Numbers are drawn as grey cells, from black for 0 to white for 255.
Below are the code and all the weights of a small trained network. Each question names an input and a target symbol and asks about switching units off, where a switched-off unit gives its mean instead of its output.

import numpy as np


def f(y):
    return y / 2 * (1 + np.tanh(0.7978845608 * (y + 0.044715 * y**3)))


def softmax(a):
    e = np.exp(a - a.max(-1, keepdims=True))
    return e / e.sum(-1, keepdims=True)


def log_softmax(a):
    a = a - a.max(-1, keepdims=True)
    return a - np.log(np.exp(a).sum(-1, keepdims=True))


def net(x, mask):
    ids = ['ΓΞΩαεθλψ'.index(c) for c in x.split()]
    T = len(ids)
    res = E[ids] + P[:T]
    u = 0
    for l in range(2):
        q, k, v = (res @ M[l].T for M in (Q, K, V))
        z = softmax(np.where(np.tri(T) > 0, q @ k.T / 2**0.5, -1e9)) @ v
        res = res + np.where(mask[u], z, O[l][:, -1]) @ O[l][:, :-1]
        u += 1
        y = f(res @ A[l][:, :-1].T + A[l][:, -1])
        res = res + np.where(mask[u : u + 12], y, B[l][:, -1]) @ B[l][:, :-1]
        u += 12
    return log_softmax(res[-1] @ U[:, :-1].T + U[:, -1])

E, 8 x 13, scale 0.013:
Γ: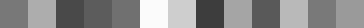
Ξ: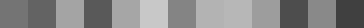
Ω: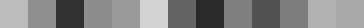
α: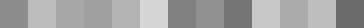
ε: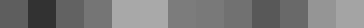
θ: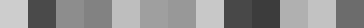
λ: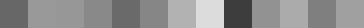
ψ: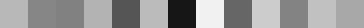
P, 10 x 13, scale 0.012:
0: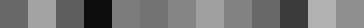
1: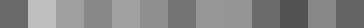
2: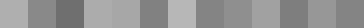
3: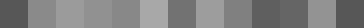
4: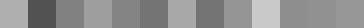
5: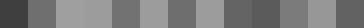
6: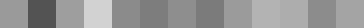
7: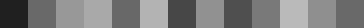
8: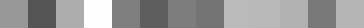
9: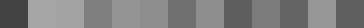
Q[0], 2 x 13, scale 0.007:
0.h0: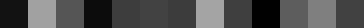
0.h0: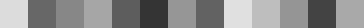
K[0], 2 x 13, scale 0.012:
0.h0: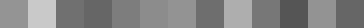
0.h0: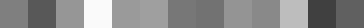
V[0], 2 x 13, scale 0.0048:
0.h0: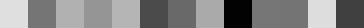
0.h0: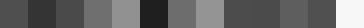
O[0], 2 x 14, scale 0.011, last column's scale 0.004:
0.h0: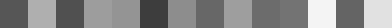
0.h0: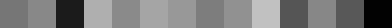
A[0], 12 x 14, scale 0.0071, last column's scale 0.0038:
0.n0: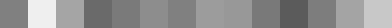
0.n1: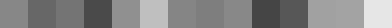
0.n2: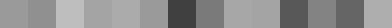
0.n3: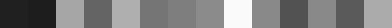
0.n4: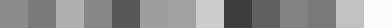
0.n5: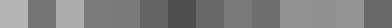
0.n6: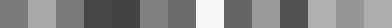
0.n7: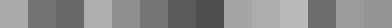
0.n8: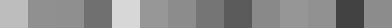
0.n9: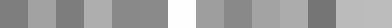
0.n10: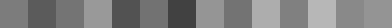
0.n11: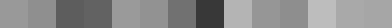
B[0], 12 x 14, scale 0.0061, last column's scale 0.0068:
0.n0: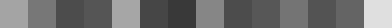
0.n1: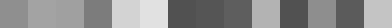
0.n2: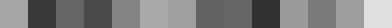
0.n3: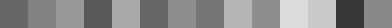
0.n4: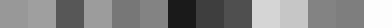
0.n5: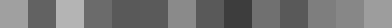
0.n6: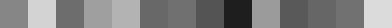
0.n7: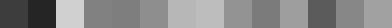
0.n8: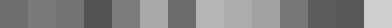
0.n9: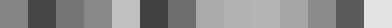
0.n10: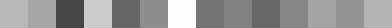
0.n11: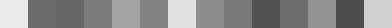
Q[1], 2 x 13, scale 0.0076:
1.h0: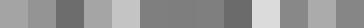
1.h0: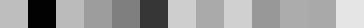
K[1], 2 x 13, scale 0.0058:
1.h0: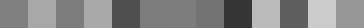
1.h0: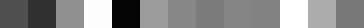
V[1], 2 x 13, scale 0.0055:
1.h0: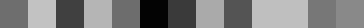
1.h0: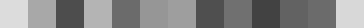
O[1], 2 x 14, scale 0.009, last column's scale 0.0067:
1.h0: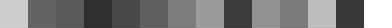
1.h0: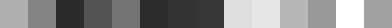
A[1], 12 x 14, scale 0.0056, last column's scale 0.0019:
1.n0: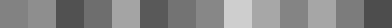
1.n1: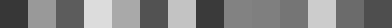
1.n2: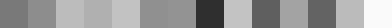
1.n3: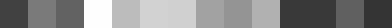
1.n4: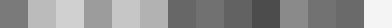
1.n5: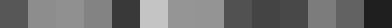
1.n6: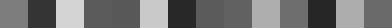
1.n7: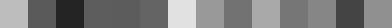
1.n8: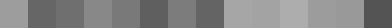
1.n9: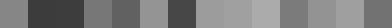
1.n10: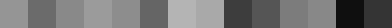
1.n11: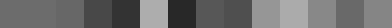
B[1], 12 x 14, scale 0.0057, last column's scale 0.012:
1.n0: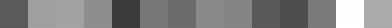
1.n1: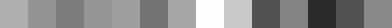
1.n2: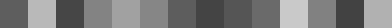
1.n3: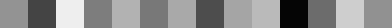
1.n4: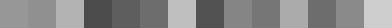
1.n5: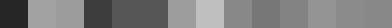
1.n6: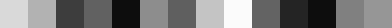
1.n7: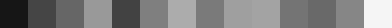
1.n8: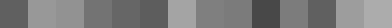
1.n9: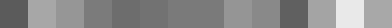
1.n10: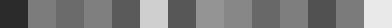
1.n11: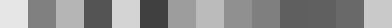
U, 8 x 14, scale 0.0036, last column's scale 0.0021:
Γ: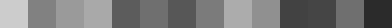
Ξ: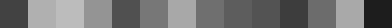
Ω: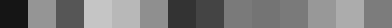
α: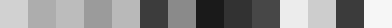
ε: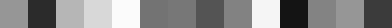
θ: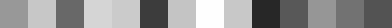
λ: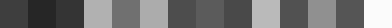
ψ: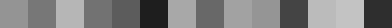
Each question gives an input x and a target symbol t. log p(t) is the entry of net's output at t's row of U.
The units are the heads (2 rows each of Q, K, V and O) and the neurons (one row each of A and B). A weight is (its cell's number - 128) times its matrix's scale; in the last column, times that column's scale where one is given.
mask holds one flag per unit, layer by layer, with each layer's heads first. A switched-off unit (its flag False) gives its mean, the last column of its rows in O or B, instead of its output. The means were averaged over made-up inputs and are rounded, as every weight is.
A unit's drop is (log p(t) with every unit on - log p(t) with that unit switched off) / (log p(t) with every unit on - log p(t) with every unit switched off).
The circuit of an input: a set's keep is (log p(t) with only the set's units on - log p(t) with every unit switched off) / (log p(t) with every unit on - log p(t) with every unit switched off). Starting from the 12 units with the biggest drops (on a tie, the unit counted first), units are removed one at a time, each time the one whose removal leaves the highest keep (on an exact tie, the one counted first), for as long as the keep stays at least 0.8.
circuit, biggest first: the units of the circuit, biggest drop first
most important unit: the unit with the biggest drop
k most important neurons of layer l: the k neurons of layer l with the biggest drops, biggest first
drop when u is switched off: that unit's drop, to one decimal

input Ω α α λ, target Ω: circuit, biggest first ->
(1.h0; 0.n11; 0.n4)
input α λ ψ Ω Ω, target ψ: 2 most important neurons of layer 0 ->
(0.n10; 0.n6)
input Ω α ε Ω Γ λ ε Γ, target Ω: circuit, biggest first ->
(1.h0; 0.n11; 0.n1)
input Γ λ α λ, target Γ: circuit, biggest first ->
(0.h0; 1.n6; 0.n4)
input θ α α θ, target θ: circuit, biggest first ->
(0.h0; 1.n1)
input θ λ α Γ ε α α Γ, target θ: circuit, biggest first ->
(0.h0; 1.n1; 0.n4)
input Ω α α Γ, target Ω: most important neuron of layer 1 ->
(1.n2)
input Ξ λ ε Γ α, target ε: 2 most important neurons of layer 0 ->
(0.n0; 0.n6)
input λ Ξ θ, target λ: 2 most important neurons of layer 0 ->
(0.n8; 0.n2)
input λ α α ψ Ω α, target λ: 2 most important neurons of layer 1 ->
(1.n7; 1.n10)
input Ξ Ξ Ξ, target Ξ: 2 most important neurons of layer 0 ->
(0.n3; 0.n10)
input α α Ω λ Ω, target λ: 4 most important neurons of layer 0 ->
(0.n4; 0.n11; 0.n1; 0.n2)
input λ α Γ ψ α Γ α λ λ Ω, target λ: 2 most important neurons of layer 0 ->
(0.n6; 0.n11)
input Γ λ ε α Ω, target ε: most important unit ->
0.n0
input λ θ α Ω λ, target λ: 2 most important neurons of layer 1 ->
(1.n7; 1.n10)
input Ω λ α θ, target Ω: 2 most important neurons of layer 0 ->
(0.n11; 0.n1)
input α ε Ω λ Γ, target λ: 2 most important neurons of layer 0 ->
(0.n4; 0.n11)
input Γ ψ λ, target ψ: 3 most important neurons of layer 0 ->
(0.n4; 0.n6; 0.n10)
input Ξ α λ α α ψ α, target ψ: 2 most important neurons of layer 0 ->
(0.n10; 0.n4)
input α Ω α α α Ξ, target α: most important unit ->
0.n3
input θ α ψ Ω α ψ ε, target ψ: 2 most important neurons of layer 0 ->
(0.n10; 0.n1)
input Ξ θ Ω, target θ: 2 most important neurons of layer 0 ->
(0.n11; 0.n4)
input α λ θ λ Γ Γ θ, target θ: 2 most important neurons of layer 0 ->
(0.n0; 0.n6)
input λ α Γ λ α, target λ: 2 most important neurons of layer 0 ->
(0.n11; 0.n8)
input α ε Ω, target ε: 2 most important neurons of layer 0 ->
(0.n4; 0.n7)
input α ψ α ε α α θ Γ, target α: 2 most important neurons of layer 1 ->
(1.n7; 1.n10)
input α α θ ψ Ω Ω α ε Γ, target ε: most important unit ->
1.n3
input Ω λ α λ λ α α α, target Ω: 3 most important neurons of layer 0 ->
(0.n11; 0.n1; 0.n9)
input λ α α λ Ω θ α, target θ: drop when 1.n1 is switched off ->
0.3
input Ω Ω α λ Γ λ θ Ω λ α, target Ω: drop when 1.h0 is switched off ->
1.2
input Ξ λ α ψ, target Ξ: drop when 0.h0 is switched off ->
0.0
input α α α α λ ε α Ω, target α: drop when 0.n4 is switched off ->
0.0
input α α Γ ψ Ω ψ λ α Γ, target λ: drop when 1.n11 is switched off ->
0.1
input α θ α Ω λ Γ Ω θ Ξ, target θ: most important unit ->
0.h0
